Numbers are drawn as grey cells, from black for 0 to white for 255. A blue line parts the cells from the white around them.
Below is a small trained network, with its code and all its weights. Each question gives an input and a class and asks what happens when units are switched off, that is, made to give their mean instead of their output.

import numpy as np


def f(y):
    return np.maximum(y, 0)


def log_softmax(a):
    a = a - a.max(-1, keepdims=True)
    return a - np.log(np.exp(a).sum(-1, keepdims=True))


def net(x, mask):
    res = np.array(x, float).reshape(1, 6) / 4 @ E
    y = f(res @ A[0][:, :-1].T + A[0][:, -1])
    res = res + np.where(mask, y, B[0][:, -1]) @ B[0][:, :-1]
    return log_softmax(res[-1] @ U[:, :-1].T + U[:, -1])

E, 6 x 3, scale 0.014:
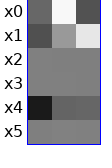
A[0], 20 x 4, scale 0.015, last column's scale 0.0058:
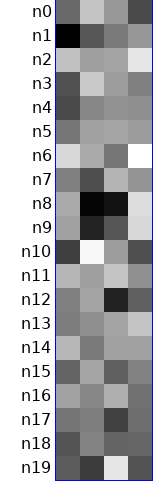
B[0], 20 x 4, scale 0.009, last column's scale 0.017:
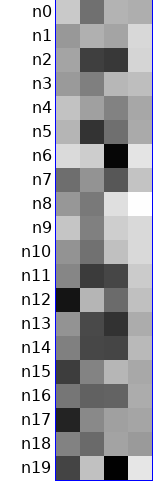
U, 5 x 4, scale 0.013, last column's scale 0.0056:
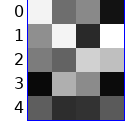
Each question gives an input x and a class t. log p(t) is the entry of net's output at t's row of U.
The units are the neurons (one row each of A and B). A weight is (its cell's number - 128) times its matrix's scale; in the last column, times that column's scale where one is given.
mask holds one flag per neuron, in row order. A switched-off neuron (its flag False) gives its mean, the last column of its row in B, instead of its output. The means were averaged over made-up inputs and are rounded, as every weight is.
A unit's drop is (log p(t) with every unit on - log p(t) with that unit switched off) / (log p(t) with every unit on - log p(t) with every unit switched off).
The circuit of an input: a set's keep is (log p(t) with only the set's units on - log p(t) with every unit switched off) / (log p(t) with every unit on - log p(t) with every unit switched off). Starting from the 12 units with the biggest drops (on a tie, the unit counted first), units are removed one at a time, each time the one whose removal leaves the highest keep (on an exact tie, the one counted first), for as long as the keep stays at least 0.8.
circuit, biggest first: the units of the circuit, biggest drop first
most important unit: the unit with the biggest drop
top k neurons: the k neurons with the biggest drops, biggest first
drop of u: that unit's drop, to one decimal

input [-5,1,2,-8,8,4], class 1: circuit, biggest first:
(n19, n1)
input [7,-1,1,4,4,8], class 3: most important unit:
n12
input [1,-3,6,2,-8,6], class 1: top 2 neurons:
(n6, n10)
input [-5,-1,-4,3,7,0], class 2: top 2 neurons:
(n6, n8)
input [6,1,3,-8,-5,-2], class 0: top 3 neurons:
(n19, n10, n0)
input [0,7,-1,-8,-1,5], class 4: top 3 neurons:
(n19, n9, n8)
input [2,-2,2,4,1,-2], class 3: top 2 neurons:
(n6, n19)
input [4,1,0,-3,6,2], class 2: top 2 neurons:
(n19, n10)
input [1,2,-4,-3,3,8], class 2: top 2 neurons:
(n6, n19)
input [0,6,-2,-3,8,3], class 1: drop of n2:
-0.1
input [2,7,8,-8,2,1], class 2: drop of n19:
-0.1
